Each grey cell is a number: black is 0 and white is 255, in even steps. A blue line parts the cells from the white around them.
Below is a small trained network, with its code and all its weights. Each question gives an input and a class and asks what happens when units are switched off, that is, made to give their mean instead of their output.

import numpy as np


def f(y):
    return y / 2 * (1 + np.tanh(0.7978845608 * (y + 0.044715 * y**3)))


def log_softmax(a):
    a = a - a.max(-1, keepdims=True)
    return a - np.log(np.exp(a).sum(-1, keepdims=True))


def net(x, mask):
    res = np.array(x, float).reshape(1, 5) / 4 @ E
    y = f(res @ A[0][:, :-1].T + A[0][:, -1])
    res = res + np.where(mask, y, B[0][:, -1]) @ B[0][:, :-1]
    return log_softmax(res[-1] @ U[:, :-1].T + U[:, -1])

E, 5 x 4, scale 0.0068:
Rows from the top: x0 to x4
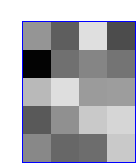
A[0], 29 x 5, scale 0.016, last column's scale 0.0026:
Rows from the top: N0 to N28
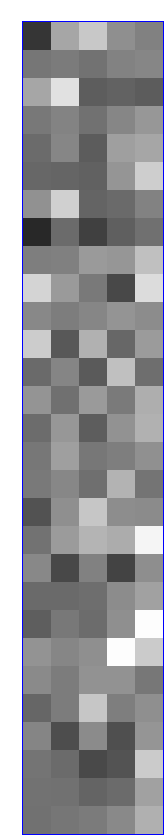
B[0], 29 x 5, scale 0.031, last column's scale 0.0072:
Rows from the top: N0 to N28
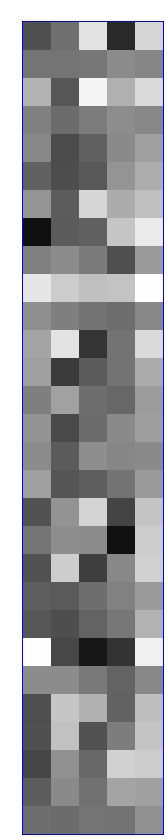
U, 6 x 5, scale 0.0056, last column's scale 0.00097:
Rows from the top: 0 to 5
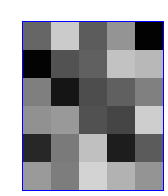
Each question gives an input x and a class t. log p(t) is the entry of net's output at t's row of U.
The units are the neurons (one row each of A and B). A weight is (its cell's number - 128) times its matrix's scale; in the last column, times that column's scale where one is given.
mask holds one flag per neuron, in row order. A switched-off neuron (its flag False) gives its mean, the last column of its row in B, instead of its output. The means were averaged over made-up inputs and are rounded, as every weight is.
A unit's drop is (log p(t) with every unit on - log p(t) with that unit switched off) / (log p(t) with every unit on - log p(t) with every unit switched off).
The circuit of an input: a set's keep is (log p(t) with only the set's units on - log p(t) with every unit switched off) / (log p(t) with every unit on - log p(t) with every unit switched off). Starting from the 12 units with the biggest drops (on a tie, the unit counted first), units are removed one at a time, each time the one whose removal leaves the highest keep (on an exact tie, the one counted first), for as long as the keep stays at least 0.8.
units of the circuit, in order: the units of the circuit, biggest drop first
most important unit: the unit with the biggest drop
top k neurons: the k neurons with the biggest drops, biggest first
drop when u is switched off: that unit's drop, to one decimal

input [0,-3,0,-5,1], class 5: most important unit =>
N9
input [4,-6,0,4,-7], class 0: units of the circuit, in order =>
(N11 N22)
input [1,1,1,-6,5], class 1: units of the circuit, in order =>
(N22 N18)
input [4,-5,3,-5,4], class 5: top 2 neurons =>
(N9 N2)
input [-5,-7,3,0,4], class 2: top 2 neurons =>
(N22 N12)
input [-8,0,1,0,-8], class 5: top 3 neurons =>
(N2 N6 N19)
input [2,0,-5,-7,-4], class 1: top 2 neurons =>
(N7 N26)
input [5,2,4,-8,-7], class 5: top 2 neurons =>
(N2 N9)
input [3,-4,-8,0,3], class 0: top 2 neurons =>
(N7 N11)
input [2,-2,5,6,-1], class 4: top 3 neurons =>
(N0 N17 N18)
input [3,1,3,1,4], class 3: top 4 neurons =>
(N22 N7 N2 N6)
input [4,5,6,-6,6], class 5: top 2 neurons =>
(N22 N7)
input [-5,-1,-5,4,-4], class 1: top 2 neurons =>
(N22 N7)
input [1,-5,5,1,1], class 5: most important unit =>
N2
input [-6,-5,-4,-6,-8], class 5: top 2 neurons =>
(N9 N2)
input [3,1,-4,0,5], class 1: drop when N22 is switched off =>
0.2
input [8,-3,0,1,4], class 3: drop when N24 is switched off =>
-0.1
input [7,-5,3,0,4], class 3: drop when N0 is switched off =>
-0.1
